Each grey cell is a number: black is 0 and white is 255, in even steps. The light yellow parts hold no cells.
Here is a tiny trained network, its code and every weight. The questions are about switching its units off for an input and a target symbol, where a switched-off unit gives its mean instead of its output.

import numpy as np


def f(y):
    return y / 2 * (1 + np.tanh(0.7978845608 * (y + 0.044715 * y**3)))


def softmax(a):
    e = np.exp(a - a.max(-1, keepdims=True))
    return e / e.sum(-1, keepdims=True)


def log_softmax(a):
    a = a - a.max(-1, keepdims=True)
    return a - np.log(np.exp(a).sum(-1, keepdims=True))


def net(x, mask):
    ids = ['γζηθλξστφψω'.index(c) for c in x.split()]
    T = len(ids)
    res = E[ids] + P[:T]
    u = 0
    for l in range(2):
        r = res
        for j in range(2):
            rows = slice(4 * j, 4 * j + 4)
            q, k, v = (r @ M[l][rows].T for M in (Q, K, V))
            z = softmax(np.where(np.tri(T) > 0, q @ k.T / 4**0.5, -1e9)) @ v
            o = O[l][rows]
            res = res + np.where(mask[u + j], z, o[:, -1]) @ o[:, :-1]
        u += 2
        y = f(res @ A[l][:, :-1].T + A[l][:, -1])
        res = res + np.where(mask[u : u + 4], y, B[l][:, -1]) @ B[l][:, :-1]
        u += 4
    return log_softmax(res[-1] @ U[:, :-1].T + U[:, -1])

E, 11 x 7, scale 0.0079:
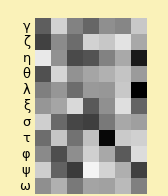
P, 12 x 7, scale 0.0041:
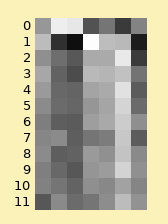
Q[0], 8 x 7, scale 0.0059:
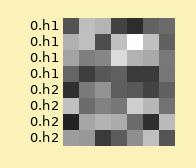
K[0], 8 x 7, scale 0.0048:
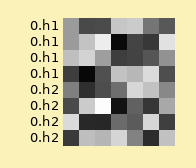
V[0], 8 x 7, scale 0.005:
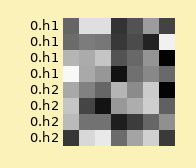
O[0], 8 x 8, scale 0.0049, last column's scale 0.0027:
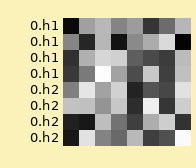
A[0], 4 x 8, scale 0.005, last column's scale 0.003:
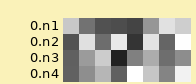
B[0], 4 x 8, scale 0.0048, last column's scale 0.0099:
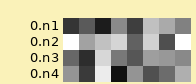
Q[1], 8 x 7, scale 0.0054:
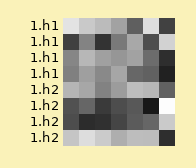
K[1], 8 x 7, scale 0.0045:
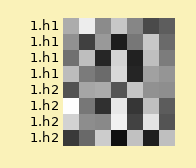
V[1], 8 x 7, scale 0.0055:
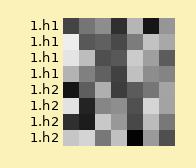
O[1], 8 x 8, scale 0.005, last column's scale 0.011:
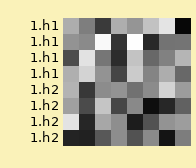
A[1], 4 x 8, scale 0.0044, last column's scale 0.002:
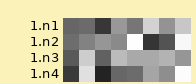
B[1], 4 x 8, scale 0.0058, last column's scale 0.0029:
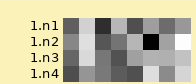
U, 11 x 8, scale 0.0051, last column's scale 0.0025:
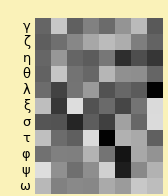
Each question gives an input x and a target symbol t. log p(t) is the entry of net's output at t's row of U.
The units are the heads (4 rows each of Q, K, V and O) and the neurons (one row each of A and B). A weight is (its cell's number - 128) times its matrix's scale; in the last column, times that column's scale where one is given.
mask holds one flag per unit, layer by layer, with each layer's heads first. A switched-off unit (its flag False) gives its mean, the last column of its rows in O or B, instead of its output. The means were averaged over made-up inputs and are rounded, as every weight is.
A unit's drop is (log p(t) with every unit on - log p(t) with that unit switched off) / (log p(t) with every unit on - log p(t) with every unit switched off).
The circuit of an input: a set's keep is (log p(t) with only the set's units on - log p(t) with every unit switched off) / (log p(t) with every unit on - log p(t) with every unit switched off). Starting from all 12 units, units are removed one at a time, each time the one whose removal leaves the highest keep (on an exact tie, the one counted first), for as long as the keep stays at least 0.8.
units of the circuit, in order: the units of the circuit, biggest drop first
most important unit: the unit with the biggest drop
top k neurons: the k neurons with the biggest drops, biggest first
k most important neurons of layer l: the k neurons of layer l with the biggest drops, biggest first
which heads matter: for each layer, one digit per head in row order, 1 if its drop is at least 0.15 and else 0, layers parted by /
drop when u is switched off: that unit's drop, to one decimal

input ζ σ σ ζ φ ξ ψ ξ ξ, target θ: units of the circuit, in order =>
1.h2; 0.h2; 0.h1; 1.h1
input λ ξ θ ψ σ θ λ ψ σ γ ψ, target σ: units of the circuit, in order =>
1.h2; 0.h1; 0.h2; 1.h1
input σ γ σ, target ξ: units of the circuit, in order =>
1.h2; 0.h2; 0.h1
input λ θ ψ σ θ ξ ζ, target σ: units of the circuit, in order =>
1.h2; 0.h1; 0.h2; 1.h1
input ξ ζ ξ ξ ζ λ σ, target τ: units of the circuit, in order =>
0.h1; 0.h2; 1.h2; 1.h1
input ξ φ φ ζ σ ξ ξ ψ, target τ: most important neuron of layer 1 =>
1.n2
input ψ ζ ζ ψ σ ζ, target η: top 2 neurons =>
0.n2; 1.n2
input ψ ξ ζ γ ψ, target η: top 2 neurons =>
0.n2; 1.n2
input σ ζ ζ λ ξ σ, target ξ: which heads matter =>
11 / 11
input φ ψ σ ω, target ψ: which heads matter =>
11 / 11
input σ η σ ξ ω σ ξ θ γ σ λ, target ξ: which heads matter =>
11 / 01
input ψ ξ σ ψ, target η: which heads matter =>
01 / 11
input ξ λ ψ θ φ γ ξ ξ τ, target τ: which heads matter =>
11 / 01
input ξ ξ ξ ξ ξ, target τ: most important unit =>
0.h1
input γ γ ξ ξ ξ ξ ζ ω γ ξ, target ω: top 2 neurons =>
0.n2; 0.n4
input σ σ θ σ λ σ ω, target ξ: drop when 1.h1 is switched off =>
0.2
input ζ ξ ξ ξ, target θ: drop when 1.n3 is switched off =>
0.1
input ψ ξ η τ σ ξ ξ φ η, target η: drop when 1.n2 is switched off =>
0.1
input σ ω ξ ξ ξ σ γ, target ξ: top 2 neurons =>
0.n2; 0.n3
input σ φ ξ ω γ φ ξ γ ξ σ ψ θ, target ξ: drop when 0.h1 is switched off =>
0.4
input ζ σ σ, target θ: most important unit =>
1.h2
